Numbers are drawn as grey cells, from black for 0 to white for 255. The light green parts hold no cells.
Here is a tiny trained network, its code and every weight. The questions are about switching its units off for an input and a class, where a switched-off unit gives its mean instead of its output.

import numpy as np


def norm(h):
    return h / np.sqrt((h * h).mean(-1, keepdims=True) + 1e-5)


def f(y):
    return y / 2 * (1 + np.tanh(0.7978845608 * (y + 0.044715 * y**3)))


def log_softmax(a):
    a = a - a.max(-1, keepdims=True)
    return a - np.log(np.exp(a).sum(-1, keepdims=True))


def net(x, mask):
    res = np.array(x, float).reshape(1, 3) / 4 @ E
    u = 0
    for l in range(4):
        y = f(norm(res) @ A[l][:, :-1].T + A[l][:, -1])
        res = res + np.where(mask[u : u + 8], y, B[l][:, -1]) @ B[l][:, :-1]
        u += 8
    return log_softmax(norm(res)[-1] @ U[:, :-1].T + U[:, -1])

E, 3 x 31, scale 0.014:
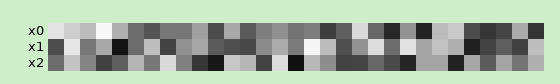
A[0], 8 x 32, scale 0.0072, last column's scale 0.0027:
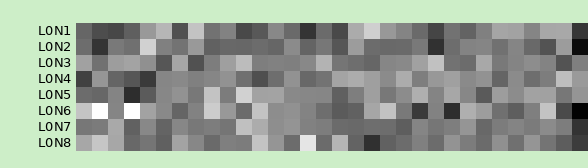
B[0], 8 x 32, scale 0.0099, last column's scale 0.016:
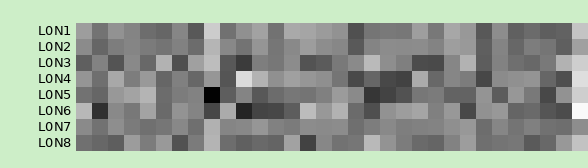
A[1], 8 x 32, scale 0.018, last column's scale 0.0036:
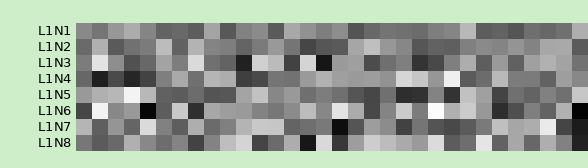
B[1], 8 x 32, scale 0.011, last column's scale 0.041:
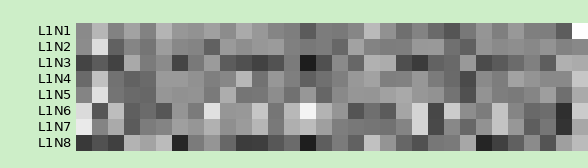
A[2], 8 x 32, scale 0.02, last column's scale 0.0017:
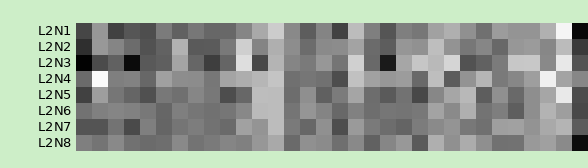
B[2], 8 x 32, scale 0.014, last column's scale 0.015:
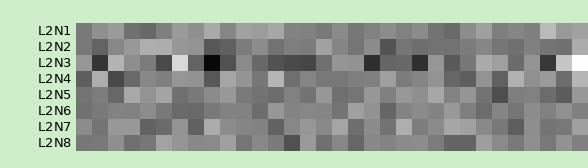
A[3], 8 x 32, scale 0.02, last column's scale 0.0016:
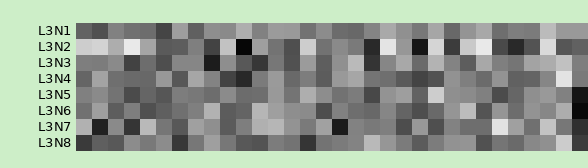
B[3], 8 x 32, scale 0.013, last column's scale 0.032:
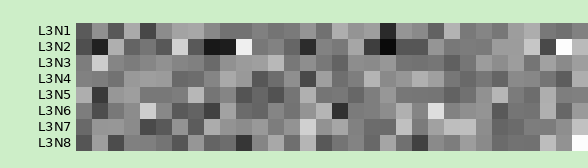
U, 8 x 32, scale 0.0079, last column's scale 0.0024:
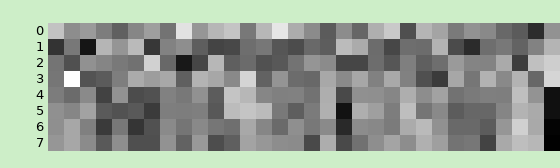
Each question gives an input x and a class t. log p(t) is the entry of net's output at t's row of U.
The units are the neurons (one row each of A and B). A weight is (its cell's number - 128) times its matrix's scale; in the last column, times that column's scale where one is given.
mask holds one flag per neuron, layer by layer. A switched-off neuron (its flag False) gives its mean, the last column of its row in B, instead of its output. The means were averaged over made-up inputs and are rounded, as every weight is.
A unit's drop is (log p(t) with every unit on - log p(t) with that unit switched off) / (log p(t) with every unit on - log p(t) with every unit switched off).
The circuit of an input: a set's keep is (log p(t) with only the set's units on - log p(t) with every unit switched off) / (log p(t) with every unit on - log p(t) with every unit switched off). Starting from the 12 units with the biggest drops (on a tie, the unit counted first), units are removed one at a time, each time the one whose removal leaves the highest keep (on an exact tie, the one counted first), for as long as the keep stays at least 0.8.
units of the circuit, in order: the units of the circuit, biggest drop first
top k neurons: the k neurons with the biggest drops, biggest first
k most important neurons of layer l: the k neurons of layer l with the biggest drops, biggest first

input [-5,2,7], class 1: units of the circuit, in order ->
(L1N3)
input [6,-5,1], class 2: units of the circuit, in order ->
(L0N6; L3N2)
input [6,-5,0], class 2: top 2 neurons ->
(L0N6; L3N2)
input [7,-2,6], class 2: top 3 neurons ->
(L3N2; L0N6; L1N8)
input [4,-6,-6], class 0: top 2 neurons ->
(L1N7; L0N8)
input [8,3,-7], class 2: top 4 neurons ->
(L3N2; L0N6; L1N3; L0N8)
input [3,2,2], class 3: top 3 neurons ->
(L1N4; L0N5; L1N8)
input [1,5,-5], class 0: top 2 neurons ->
(L1N6; L0N8)
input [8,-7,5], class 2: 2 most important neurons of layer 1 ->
(L1N6; L1N4)
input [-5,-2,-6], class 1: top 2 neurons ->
(L1N8; L0N6)
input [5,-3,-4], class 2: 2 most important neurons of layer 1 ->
(L1N6; L1N3)
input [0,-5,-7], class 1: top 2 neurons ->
(L1N8; L0N4)
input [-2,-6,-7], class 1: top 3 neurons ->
(L1N8; L0N4; L1N6)
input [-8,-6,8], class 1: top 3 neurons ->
(L1N3; L0N6; L0N4)
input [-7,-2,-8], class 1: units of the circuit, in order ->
(L1N8)
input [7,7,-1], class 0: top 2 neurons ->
(L1N6; L0N5)
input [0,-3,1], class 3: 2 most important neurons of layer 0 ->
(L0N4; L0N1)
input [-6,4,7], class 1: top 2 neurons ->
(L1N3; L0N6)
